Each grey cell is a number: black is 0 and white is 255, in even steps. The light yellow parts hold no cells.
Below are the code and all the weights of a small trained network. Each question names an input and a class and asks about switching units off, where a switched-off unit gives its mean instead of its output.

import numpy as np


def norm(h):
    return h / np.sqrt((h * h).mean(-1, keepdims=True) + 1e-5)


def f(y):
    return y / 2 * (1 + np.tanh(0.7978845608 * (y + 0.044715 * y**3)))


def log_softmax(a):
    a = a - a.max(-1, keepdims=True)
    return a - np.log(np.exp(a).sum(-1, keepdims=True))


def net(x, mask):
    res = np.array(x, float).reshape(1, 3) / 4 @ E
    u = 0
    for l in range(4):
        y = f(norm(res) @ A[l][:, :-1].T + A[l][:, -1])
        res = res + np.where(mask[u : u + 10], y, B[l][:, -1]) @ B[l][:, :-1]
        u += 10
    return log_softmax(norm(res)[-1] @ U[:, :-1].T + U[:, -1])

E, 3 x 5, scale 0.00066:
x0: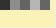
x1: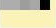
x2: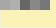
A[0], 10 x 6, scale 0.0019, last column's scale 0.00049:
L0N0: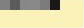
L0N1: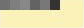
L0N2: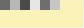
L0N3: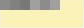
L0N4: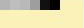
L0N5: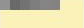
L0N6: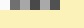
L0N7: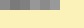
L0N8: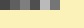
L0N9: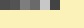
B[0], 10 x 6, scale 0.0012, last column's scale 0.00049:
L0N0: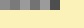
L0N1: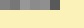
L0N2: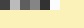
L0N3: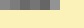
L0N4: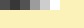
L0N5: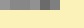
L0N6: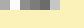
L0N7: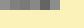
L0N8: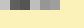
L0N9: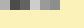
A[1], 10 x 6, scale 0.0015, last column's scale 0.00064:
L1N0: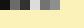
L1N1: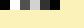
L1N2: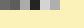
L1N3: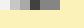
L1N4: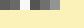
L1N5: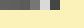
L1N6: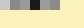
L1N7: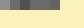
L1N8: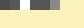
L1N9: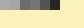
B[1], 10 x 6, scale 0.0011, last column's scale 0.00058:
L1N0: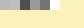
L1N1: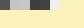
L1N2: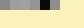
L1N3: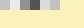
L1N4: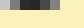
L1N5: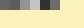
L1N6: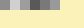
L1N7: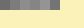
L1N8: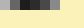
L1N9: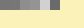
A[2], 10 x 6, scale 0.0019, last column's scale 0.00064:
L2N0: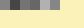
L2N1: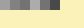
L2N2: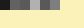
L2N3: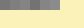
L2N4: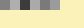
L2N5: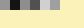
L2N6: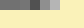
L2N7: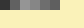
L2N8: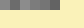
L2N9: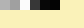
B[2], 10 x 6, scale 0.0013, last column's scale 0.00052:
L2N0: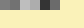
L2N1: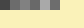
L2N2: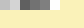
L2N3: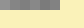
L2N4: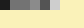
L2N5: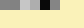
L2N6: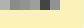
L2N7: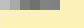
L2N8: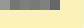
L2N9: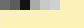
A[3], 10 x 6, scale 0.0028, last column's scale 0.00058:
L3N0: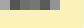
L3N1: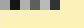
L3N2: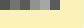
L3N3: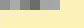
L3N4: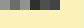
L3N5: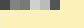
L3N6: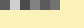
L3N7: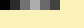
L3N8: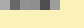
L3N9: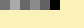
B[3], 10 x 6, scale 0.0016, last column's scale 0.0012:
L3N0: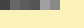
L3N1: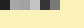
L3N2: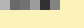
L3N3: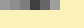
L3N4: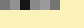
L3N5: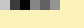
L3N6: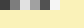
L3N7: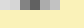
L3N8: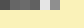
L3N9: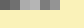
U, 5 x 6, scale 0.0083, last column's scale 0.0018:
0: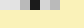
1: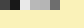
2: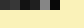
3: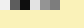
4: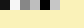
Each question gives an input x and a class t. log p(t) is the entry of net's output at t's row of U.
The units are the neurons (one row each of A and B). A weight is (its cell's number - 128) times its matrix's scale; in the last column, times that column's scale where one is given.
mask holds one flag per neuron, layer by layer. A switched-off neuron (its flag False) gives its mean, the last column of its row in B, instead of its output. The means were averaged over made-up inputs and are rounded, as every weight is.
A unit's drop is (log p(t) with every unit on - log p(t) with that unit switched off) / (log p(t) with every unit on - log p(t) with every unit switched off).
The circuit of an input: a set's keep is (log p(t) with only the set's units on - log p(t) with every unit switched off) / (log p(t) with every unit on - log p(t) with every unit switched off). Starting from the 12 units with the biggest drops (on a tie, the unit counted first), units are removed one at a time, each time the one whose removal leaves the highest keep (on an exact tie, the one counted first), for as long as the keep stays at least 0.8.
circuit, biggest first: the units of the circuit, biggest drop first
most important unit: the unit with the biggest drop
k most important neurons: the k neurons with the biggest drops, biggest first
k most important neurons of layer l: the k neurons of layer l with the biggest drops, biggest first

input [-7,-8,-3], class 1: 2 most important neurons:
(L3N1, L3N7)
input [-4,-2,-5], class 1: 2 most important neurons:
(L3N1, L3N7)
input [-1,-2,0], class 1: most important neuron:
(L2N9)
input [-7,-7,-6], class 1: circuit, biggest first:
(L3N1, L2N5)
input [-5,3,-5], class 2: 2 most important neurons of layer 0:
(L0N4, L0N8)
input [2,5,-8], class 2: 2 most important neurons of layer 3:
(L3N1, L3N0)
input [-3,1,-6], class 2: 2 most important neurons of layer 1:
(L1N4, L1N8)
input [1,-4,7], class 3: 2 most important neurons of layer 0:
(L0N9, L0N8)
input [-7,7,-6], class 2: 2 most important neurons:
(L3N7, L2N9)
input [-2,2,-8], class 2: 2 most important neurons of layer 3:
(L3N6, L3N4)
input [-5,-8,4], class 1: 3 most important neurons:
(L3N7, L2N2, L3N1)
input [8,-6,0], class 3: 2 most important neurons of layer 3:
(L3N5, L3N7)
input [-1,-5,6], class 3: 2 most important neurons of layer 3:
(L3N5, L3N6)
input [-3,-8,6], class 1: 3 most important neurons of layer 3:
(L3N7, L3N1, L3N4)
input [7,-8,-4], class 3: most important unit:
L3N7
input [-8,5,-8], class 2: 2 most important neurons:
(L3N7, L2N9)
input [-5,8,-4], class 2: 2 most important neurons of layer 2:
(L2N9, L2N2)
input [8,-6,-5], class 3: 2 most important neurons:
(L3N7, L3N5)
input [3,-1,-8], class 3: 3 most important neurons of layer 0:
(L0N9, L0N8, L0N6)
